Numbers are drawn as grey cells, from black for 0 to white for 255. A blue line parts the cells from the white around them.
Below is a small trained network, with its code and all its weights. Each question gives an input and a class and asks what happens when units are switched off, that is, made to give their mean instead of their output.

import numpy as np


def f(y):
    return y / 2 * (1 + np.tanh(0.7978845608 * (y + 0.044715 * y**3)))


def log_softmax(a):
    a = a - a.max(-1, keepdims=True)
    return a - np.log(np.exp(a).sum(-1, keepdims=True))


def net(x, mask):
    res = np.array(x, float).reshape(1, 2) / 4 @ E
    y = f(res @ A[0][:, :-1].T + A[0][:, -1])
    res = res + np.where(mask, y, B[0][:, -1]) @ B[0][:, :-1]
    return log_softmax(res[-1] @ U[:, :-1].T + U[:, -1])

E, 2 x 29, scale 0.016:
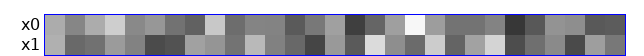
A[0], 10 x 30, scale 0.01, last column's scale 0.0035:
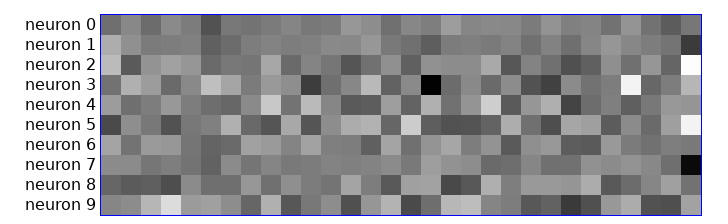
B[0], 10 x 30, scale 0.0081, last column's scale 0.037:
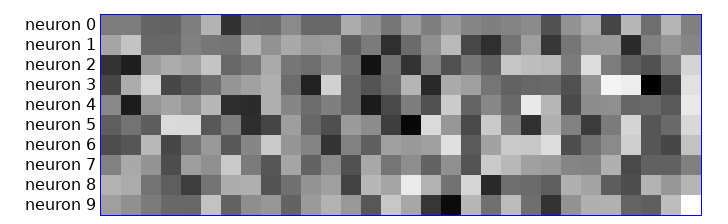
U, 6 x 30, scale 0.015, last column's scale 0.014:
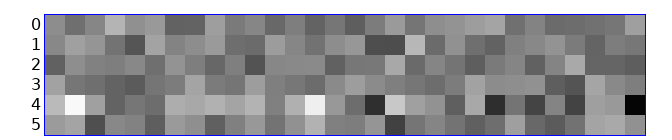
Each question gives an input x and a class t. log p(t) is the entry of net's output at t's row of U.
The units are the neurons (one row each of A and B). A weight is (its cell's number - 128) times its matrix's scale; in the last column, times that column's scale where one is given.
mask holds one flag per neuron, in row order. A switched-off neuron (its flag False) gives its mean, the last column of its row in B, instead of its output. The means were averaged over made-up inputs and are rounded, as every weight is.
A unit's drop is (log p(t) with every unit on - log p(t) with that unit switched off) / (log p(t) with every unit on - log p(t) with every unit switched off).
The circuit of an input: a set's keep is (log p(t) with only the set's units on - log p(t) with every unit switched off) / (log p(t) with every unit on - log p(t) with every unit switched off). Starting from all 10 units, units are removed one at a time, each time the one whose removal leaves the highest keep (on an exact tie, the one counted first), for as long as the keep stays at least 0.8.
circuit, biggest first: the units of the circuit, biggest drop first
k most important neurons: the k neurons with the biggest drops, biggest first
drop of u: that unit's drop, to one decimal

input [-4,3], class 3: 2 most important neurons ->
neuron 5; neuron 3
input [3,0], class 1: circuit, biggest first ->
neuron 5
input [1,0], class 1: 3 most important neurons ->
neuron 5; neuron 4; neuron 6
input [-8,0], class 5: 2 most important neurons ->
neuron 3; neuron 8
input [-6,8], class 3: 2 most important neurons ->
neuron 8; neuron 5
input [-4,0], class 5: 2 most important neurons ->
neuron 3; neuron 4
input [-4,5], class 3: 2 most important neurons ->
neuron 8; neuron 5
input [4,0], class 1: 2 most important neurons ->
neuron 5; neuron 9
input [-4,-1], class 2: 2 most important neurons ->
neuron 9; neuron 5
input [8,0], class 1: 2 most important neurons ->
neuron 9; neuron 5
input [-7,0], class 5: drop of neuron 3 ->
0.2
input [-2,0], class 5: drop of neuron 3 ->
0.3
